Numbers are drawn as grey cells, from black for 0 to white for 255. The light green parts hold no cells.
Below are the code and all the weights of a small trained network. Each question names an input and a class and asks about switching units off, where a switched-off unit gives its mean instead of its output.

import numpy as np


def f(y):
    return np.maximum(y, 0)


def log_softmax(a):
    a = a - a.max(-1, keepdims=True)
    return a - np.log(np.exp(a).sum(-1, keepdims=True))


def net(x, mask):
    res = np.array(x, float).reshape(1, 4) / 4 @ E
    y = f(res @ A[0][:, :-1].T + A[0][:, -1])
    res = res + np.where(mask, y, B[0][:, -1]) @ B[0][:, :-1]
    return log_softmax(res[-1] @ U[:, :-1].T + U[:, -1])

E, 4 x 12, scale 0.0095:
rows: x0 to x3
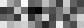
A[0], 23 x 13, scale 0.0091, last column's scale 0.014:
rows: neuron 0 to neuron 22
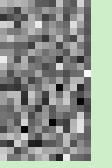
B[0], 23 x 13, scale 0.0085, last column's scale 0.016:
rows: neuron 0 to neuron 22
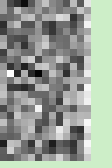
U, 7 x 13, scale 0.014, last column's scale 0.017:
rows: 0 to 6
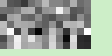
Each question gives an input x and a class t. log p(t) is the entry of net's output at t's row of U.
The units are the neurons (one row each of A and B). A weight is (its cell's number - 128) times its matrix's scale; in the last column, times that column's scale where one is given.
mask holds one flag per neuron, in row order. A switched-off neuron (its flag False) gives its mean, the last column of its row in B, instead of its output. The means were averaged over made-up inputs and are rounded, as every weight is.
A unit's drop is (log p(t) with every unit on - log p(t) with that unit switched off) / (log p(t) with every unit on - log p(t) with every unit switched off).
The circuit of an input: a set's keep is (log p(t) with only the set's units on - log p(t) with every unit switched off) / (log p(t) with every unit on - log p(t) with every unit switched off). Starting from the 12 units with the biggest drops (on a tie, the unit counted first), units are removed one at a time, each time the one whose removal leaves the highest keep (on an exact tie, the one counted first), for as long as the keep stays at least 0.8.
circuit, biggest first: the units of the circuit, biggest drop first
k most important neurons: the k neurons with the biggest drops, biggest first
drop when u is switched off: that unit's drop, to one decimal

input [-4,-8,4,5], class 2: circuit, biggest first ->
[neuron 3]
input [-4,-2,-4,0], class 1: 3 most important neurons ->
[neuron 17; neuron 18; neuron 2]
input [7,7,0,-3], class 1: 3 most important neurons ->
[neuron 8; neuron 22; neuron 19]
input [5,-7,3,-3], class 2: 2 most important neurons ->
[neuron 3; neuron 21]
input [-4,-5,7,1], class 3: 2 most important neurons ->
[neuron 17; neuron 20]
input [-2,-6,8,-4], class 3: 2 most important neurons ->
[neuron 17; neuron 20]
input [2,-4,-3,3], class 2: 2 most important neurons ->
[neuron 3; neuron 12]
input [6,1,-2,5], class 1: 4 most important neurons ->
[neuron 8; neuron 19; neuron 12; neuron 22]
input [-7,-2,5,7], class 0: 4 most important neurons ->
[neuron 0; neuron 9; neuron 5; neuron 8]
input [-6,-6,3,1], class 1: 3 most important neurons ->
[neuron 18; neuron 2; neuron 20]
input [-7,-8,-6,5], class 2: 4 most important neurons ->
[neuron 3; neuron 21; neuron 4; neuron 8]
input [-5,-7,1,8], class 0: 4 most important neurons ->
[neuron 0; neuron 9; neuron 5; neuron 20]
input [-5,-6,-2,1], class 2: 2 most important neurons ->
[neuron 3; neuron 21]
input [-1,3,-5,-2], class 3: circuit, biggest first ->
[neuron 14]
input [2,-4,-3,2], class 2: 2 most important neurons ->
[neuron 3; neuron 17]
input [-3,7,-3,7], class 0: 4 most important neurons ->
[neuron 0; neuron 9; neuron 5; neuron 3]
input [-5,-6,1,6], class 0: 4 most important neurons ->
[neuron 0; neuron 9; neuron 20; neuron 5]
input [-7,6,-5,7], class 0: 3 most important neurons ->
[neuron 0; neuron 9; neuron 5]
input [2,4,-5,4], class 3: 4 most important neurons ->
[neuron 14; neuron 12; neuron 13; neuron 3]
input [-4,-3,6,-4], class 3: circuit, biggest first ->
[neuron 17]
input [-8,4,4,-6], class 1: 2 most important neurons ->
[neuron 18; neuron 2]
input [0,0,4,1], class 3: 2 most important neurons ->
[neuron 17; neuron 16]
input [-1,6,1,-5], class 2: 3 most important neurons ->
[neuron 20; neuron 0; neuron 9]
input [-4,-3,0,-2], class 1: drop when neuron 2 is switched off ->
0.2
